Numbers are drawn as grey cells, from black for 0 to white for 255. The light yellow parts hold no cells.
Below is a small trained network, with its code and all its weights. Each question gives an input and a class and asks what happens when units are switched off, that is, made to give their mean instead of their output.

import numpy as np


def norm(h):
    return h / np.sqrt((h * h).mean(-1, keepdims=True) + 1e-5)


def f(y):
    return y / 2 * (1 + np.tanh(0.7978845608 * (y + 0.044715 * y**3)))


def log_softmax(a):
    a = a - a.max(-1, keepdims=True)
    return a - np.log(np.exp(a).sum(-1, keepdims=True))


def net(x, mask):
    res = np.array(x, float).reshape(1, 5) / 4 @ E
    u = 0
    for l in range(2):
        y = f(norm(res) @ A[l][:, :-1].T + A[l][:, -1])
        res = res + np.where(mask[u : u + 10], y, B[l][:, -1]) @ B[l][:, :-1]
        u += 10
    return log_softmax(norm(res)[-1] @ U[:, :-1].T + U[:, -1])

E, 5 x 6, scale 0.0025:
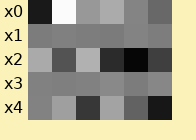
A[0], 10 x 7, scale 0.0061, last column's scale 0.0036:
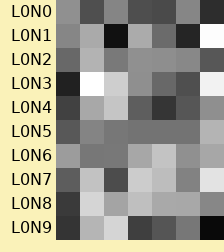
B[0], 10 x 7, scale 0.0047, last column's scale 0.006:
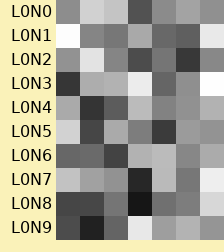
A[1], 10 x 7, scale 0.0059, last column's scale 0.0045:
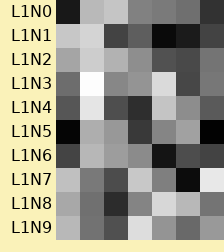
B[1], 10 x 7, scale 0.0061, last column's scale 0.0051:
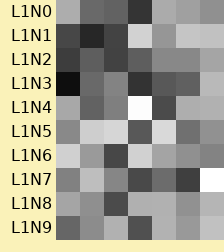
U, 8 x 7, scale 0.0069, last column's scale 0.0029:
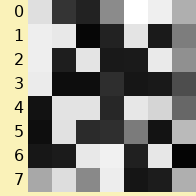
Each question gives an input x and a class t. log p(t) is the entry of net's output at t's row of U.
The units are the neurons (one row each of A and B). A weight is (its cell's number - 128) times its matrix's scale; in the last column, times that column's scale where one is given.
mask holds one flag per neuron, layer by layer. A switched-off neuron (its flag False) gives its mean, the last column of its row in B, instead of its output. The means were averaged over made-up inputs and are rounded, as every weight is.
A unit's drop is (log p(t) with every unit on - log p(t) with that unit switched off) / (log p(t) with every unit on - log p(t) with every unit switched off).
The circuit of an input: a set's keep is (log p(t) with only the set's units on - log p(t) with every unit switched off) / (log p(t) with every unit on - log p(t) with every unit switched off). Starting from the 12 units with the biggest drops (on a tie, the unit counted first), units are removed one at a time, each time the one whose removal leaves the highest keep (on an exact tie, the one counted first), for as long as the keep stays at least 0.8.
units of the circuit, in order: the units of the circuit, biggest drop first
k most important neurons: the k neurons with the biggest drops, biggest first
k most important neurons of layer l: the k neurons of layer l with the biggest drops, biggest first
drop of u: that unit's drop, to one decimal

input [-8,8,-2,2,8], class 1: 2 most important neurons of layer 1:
[L1N7 L1N9]
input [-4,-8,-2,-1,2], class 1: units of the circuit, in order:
[L1N7]
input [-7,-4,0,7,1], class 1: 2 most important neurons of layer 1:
[L1N1 L1N4]
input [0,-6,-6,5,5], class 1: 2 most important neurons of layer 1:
[L1N8 L1N4]
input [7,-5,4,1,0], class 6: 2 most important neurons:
[L0N9 L0N3]
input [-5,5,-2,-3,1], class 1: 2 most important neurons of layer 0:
[L0N3 L0N8]
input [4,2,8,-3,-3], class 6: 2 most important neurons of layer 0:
[L0N9 L0N1]
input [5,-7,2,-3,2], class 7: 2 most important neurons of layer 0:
[L0N3 L0N1]
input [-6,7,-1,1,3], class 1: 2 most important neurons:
[L1N7 L0N3]
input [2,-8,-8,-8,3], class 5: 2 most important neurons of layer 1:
[L1N3 L1N4]
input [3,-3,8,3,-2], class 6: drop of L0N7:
0.1
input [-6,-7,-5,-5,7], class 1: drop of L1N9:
0.1
